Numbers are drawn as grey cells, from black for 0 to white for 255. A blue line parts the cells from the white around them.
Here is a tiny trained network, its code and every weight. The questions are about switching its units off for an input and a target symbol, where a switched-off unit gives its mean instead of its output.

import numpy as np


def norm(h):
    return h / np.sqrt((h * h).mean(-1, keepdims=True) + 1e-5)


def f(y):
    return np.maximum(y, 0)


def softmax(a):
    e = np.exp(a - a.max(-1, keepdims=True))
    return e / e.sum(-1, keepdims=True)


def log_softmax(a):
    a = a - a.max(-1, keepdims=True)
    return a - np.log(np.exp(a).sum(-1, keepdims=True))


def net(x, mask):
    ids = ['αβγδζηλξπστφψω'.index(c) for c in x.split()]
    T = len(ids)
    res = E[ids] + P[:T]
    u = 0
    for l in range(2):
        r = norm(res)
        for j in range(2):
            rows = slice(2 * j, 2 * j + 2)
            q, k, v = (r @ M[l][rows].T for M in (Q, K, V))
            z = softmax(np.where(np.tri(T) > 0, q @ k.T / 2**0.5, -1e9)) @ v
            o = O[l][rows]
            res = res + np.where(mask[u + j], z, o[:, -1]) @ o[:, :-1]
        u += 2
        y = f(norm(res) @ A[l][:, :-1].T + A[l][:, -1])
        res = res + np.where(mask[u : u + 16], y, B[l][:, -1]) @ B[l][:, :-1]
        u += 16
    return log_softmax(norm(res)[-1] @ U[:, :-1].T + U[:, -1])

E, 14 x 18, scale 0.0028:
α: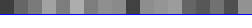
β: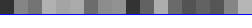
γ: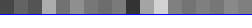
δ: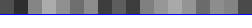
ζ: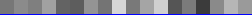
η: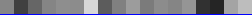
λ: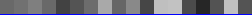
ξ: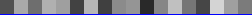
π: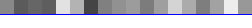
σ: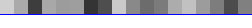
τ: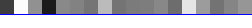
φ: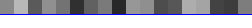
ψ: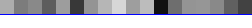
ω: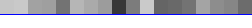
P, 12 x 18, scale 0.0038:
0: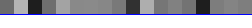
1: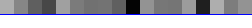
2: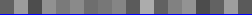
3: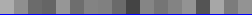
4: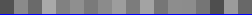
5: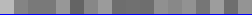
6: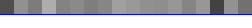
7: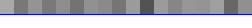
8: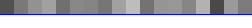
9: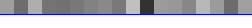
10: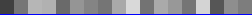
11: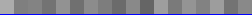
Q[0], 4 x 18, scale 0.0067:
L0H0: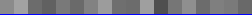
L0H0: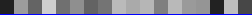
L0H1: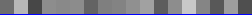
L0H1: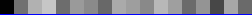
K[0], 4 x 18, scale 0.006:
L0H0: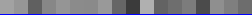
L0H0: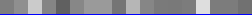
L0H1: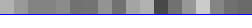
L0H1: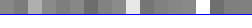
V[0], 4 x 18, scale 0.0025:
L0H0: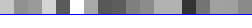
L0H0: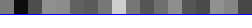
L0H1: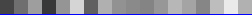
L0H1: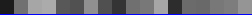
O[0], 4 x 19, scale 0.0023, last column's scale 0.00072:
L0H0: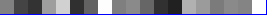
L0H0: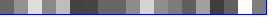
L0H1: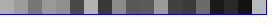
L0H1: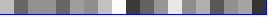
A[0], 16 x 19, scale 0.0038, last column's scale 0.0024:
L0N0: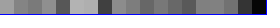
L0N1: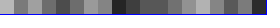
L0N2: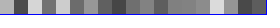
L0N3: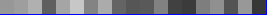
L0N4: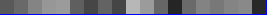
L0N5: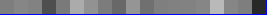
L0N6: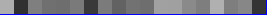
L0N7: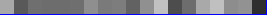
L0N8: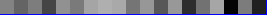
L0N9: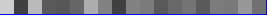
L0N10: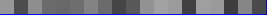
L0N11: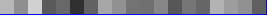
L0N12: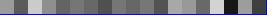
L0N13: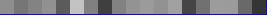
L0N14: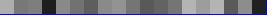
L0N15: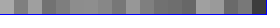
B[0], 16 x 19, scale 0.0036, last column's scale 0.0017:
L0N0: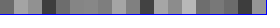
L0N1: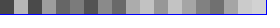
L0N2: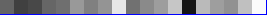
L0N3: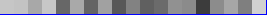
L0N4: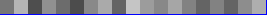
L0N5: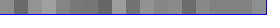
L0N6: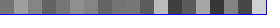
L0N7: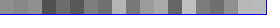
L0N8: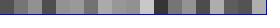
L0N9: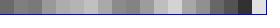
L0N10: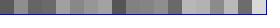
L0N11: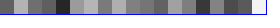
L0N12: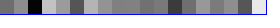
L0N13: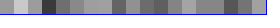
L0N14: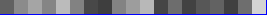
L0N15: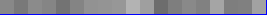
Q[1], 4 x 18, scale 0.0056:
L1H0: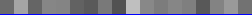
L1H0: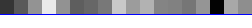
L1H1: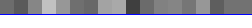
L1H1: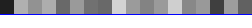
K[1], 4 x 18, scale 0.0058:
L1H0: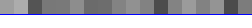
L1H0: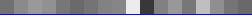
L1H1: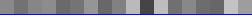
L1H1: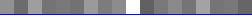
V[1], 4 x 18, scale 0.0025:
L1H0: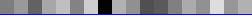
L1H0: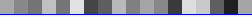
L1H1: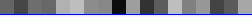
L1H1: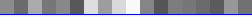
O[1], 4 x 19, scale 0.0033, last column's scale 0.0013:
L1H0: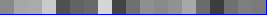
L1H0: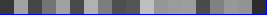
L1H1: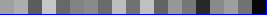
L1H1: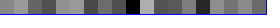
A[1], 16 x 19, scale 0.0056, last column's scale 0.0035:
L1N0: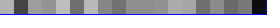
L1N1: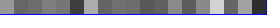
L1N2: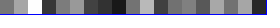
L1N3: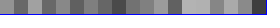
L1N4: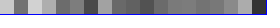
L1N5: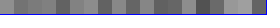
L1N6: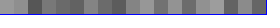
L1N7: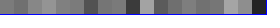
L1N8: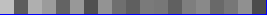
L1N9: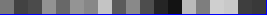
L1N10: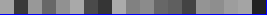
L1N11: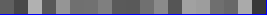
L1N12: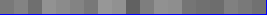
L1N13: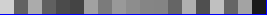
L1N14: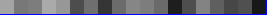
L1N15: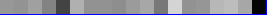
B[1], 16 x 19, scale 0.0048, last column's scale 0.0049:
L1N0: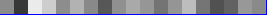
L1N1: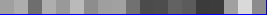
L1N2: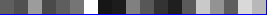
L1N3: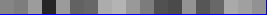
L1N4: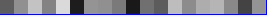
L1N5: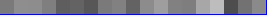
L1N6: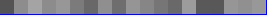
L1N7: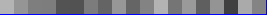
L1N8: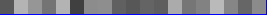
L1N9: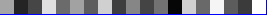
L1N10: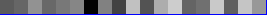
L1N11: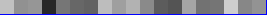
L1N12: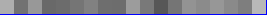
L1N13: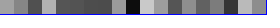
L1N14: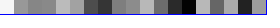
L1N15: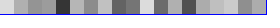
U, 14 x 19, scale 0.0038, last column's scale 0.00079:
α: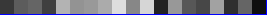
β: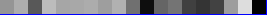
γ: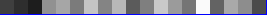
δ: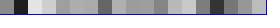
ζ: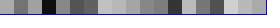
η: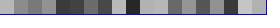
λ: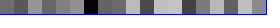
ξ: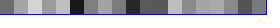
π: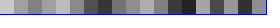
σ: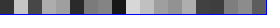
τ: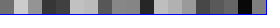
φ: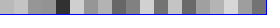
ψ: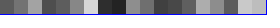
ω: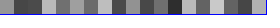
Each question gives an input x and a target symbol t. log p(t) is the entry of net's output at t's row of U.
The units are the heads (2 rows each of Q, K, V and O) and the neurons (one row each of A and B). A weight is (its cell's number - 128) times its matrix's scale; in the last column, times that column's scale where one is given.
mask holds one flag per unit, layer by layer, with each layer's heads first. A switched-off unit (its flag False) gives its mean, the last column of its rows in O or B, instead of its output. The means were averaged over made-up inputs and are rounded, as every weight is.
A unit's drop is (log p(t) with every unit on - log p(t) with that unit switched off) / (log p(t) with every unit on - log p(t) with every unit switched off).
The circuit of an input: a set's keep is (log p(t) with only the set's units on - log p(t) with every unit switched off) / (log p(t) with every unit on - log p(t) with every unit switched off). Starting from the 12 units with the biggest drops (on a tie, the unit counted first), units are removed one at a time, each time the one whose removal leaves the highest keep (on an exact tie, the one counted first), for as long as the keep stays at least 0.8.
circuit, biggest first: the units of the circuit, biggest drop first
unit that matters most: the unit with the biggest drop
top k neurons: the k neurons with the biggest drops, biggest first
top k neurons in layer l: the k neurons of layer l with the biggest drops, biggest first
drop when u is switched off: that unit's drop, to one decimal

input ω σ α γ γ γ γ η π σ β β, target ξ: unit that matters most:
L0N3
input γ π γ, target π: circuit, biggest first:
(L0H1; L1N14; L1N9)
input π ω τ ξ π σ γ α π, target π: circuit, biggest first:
(L0H1; L1N14)
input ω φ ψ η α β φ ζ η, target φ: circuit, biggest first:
(L0H1; L1N15)
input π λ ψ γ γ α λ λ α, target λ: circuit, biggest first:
(L1H0; L1N10)
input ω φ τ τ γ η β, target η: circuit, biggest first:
(L1H1; L1N7; L1N9)
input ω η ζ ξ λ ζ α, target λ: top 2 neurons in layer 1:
(L1N10; L1N9)
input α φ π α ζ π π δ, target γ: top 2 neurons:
(L0N2; L1N9)
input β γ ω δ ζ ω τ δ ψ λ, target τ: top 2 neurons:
(L1N9; L0N9)
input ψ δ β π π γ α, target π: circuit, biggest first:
(L0H1; L1N14)
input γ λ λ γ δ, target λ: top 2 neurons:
(L1N10; L0N9)
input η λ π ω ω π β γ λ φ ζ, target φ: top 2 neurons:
(L1N15; L0N13)
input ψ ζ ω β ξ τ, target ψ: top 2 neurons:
(L1N2; L0N14)
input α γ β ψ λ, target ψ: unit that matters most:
L0H0
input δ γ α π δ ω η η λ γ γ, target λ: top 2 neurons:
(L1N10; L1N9)
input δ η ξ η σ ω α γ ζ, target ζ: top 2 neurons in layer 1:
(L1N11; L1N9)
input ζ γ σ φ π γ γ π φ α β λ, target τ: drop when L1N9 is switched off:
0.2
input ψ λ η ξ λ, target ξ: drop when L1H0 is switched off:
0.8
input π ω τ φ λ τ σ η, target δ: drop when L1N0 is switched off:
0.3
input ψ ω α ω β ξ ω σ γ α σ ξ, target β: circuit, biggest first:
(L1N1)
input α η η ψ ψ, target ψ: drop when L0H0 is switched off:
1.0
